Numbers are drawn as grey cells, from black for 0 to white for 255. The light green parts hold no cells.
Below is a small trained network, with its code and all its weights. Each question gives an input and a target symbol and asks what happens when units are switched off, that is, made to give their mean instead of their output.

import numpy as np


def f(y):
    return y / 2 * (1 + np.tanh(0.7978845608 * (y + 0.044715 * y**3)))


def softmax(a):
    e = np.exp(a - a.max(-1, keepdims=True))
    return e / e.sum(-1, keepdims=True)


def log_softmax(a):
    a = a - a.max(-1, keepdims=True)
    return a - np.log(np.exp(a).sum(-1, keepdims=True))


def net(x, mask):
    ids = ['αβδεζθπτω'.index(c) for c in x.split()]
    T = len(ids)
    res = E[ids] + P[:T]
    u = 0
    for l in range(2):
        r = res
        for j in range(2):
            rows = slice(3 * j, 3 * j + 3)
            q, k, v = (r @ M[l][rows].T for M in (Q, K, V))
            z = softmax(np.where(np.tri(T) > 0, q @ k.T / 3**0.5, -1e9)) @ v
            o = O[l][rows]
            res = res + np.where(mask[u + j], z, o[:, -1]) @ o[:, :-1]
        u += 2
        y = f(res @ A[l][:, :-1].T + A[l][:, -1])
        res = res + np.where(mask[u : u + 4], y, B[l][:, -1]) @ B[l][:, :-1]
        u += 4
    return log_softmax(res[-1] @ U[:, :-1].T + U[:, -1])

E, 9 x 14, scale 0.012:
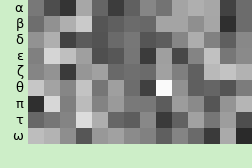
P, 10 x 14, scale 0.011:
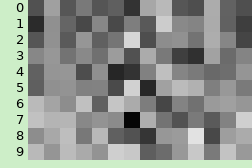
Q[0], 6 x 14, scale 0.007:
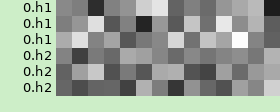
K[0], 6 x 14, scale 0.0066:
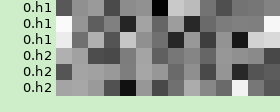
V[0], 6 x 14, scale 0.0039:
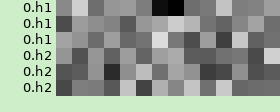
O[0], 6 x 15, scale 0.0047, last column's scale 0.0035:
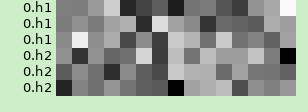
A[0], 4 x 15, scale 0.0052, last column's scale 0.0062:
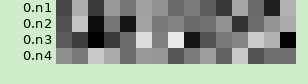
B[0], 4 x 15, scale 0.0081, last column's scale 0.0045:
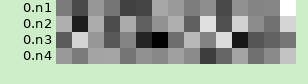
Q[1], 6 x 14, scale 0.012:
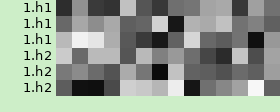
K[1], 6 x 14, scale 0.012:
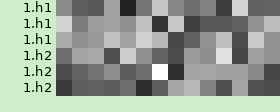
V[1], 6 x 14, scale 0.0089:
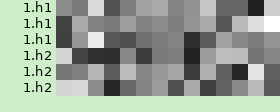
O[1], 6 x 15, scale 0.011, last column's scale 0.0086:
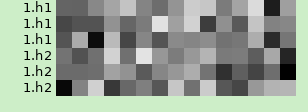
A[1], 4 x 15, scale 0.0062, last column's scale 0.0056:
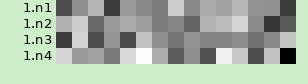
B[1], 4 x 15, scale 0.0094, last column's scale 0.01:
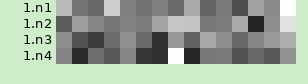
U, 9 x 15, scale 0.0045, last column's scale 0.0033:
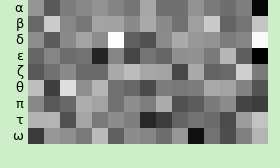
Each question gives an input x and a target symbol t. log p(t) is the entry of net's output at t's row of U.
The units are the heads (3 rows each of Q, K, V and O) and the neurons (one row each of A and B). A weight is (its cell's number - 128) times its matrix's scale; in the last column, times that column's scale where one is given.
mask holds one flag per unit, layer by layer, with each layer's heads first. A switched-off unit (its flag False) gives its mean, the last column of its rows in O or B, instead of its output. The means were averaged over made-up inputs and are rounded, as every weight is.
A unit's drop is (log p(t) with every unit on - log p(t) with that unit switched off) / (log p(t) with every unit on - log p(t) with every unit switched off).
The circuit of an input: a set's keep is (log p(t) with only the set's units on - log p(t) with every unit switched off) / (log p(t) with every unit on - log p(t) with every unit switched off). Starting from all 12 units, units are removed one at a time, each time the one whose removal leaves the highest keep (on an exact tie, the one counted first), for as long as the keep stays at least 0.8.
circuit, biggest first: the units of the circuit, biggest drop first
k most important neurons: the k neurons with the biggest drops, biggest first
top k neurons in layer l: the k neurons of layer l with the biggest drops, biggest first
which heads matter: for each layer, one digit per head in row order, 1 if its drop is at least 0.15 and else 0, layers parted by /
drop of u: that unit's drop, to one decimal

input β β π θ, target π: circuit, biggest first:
(1.h1; 1.h2)
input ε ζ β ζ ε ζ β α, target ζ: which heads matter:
00 / 10
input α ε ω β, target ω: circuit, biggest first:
(1.h2)
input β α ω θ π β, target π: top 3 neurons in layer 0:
(0.n1; 0.n4; 0.n2)
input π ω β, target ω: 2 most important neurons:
(0.n2; 0.n4)
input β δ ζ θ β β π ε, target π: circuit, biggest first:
(1.h1; 1.h2)
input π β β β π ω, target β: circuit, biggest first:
(1.n2; 1.h2; 1.h1; 0.n4)
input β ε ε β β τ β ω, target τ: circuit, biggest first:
(1.h1; 1.h2)
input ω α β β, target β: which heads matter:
01 / 11
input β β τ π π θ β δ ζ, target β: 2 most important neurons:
(1.n2; 0.n4)
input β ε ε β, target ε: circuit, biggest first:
(1.h1; 1.h2; 1.n2)
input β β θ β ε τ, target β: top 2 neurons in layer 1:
(1.n2; 1.n1)
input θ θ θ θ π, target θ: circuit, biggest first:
(1.h1; 1.n1; 1.h2)
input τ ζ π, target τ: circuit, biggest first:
(1.h1)
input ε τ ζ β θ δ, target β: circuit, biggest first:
(1.n2; 1.h2; 1.h1)
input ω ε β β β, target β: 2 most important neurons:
(1.n2; 0.n1)
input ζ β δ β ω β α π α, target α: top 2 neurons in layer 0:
(0.n4; 0.n1)
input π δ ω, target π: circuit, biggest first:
(1.h2; 1.h1; 0.n2)
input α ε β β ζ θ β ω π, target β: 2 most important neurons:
(0.n4; 1.n2)
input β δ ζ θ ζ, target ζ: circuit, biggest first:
(1.h1)
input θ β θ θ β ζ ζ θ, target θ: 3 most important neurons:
(0.n1; 1.n2; 1.n1)
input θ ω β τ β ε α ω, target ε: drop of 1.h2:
0.3
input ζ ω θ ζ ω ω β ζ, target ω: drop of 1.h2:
1.1
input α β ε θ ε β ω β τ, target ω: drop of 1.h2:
1.0
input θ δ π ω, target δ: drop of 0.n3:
0.0
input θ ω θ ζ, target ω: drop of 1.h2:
0.9
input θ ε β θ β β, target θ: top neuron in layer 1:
(1.n1)
